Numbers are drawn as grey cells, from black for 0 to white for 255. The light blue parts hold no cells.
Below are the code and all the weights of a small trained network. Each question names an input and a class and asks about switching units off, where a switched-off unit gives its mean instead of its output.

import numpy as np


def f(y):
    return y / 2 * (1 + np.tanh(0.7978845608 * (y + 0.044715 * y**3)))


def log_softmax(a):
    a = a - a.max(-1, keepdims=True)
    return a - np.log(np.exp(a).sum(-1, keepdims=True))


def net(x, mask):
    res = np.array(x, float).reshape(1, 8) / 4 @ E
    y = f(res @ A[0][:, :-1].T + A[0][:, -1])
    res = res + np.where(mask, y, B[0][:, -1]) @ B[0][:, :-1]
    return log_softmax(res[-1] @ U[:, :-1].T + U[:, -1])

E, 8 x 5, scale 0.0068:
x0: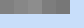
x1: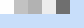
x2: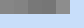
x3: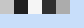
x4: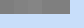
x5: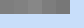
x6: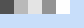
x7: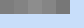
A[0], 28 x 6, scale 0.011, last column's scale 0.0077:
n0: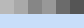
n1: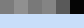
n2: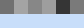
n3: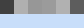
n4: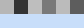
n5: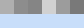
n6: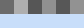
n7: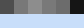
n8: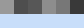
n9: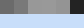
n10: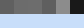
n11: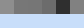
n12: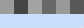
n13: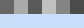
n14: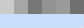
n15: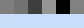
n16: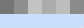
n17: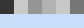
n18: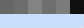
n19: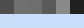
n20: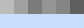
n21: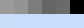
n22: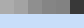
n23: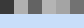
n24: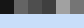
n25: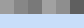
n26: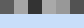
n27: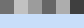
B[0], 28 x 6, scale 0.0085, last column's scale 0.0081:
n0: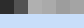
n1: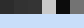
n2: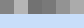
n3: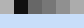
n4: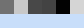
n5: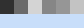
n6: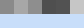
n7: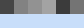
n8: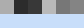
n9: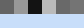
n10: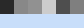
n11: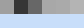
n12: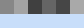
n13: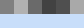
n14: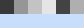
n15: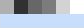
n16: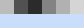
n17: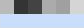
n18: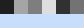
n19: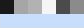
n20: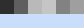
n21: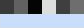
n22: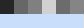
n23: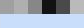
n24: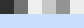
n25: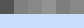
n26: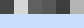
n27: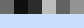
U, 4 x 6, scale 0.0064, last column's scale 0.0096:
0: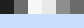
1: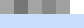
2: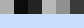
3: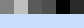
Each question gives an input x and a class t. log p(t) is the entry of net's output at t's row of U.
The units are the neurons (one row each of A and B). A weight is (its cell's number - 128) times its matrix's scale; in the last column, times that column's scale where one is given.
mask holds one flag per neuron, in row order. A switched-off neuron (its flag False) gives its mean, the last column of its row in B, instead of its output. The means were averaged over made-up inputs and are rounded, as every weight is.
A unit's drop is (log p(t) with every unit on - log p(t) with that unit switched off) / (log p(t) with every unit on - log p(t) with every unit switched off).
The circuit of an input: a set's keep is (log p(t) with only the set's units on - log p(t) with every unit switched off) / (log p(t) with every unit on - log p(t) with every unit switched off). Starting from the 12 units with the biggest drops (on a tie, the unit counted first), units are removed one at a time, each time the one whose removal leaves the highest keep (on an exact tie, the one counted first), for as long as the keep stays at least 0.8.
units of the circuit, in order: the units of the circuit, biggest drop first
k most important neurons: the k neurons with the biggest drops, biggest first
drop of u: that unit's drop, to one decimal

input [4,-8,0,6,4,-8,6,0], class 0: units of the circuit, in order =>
(n24)
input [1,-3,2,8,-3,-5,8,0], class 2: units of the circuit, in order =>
(n16; n27)
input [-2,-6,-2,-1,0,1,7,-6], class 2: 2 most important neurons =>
(n17; n3)
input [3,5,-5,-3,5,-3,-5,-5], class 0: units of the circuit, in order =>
(n16; n0)
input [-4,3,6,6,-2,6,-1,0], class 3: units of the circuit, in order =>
(n4; n15)
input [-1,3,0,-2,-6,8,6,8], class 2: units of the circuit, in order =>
(n17; n16)
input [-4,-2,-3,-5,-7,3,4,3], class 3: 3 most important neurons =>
(n23; n15; n26)
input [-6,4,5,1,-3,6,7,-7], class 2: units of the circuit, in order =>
(n16; n17)
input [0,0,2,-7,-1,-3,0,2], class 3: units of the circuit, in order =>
(n26; n23)
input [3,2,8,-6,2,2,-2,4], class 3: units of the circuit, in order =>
(n26; n6)
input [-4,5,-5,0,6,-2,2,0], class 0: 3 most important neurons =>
(n5; n14; n15)
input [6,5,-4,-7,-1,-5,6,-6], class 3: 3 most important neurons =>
(n23; n13; n26)
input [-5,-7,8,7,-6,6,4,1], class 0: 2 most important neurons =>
(n24; n19)
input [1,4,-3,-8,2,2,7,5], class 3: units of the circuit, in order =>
(n23)
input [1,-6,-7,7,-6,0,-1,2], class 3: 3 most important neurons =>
(n4; n12; n15)
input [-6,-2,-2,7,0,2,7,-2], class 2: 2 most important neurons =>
(n16; n27)
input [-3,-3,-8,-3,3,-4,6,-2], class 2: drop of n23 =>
-0.1
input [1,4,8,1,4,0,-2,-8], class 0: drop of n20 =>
0.1
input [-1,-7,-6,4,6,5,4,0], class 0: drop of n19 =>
0.1
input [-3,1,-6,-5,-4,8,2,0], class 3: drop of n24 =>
0.2
